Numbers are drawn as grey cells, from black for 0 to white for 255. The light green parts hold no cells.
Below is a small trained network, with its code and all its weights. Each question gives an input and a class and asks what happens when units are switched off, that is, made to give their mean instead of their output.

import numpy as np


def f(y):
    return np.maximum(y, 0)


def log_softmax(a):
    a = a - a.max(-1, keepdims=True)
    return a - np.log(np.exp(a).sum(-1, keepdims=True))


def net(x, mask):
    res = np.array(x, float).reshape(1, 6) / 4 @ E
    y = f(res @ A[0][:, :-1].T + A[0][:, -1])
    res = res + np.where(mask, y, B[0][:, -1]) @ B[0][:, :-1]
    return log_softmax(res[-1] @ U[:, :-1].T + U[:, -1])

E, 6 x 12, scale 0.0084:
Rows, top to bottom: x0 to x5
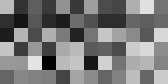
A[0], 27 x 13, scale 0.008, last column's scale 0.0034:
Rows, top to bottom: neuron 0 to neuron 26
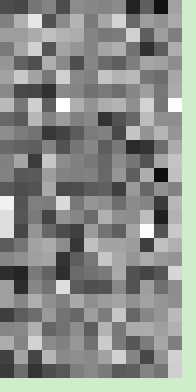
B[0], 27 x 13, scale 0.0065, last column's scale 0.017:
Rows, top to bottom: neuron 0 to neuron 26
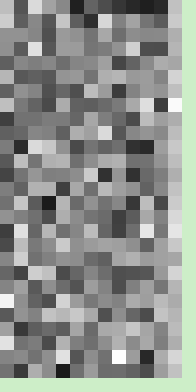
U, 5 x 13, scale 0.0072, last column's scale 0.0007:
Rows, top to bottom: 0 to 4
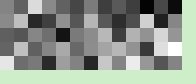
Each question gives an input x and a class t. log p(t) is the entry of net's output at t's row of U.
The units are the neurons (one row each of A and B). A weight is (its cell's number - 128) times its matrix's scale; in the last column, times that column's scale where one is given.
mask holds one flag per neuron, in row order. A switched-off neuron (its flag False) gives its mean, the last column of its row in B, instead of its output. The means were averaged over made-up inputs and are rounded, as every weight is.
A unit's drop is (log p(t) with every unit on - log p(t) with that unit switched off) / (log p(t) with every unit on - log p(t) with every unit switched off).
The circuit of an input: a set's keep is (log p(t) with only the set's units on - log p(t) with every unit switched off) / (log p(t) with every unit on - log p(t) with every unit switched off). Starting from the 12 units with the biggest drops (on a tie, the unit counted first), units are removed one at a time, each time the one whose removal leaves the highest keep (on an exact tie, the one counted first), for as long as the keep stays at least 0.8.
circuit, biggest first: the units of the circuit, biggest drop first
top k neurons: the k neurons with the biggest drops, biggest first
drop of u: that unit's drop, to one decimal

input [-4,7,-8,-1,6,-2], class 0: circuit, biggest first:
[neuron 0]
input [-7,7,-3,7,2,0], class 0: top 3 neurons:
[neuron 0; neuron 5; neuron 16]
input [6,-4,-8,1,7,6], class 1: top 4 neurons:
[neuron 16; neuron 14; neuron 15; neuron 8]
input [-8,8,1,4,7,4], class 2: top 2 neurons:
[neuron 7; neuron 19]
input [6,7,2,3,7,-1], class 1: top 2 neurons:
[neuron 16; neuron 15]
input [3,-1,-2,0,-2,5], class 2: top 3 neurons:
[neuron 7; neuron 14; neuron 15]
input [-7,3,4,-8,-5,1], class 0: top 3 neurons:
[neuron 0; neuron 10; neuron 19]
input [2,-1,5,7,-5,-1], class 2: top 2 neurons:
[neuron 7; neuron 25]
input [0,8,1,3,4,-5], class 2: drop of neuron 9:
0.2
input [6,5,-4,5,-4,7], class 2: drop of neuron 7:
0.1
